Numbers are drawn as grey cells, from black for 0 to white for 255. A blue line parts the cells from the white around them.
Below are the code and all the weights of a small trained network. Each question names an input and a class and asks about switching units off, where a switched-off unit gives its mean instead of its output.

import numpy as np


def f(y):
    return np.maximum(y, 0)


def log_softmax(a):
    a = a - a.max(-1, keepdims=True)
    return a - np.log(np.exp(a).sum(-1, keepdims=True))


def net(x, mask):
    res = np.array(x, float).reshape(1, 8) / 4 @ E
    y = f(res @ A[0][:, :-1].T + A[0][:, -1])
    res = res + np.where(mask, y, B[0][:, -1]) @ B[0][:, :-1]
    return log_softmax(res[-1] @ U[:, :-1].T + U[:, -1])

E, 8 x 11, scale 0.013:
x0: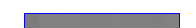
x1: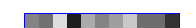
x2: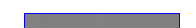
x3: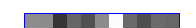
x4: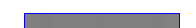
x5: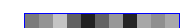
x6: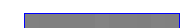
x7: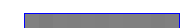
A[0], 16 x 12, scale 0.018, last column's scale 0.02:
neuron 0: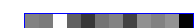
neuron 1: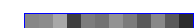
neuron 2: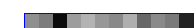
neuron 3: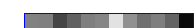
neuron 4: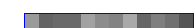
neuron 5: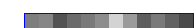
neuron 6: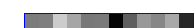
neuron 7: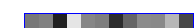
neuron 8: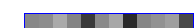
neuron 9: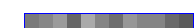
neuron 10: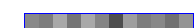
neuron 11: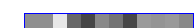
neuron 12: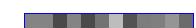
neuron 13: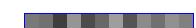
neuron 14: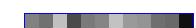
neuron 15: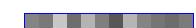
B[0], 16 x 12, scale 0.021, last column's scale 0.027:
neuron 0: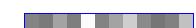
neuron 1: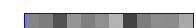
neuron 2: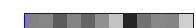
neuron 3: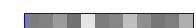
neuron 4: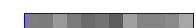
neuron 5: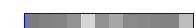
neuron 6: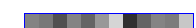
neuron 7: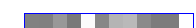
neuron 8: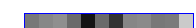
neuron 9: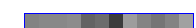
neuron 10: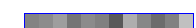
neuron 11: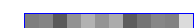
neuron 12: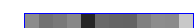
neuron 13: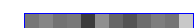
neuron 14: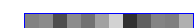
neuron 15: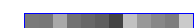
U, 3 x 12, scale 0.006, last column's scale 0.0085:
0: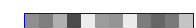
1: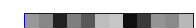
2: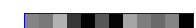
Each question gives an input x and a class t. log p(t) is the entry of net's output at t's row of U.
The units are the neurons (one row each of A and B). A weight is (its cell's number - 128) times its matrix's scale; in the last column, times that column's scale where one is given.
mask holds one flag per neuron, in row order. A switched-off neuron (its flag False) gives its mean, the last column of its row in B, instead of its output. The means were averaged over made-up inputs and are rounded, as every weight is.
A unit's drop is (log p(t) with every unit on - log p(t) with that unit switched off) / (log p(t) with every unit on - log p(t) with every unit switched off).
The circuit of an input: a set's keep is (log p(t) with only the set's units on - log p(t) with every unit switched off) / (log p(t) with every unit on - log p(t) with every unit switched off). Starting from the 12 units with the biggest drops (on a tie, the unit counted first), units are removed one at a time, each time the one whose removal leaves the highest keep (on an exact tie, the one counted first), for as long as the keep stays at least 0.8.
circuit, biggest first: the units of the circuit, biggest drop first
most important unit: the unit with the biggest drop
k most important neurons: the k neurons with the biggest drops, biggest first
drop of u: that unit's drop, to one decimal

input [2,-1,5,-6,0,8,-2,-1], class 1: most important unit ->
neuron 6
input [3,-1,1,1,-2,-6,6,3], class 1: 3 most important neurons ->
(neuron 2; neuron 0; neuron 3)
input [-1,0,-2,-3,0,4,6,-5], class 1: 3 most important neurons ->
(neuron 7; neuron 6; neuron 3)
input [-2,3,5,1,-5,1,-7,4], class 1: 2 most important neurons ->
(neuron 7; neuron 0)
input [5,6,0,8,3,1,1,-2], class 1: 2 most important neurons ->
(neuron 14; neuron 7)
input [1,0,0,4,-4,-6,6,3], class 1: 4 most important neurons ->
(neuron 2; neuron 7; neuron 0; neuron 15)
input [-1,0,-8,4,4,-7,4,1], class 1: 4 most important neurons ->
(neuron 2; neuron 7; neuron 0; neuron 15)
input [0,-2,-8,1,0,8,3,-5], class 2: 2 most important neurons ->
(neuron 8; neuron 2)
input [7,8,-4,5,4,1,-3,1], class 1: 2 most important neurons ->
(neuron 14; neuron 1)
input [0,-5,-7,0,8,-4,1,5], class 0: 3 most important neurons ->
(neuron 7; neuron 6; neuron 14)
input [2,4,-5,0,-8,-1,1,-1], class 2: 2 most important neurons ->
(neuron 7; neuron 0)
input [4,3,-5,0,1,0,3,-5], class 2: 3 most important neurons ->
(neuron 7; neuron 0; neuron 5)
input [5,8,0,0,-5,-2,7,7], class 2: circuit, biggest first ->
(neuron 7; neuron 15)
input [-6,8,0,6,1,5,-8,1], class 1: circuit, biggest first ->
(neuron 14)
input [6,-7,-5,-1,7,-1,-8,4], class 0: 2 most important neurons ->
(neuron 7; neuron 14)
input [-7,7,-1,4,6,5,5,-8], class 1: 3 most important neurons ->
(neuron 14; neuron 1; neuron 7)
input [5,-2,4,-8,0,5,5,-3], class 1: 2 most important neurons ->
(neuron 6; neuron 11)
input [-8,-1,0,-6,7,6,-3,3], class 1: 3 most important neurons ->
(neuron 6; neuron 7; neuron 11)
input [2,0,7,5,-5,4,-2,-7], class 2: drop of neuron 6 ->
0.1
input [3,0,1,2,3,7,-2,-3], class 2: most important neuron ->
(neuron 8)
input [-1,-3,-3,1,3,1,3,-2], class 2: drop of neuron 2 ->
0.4
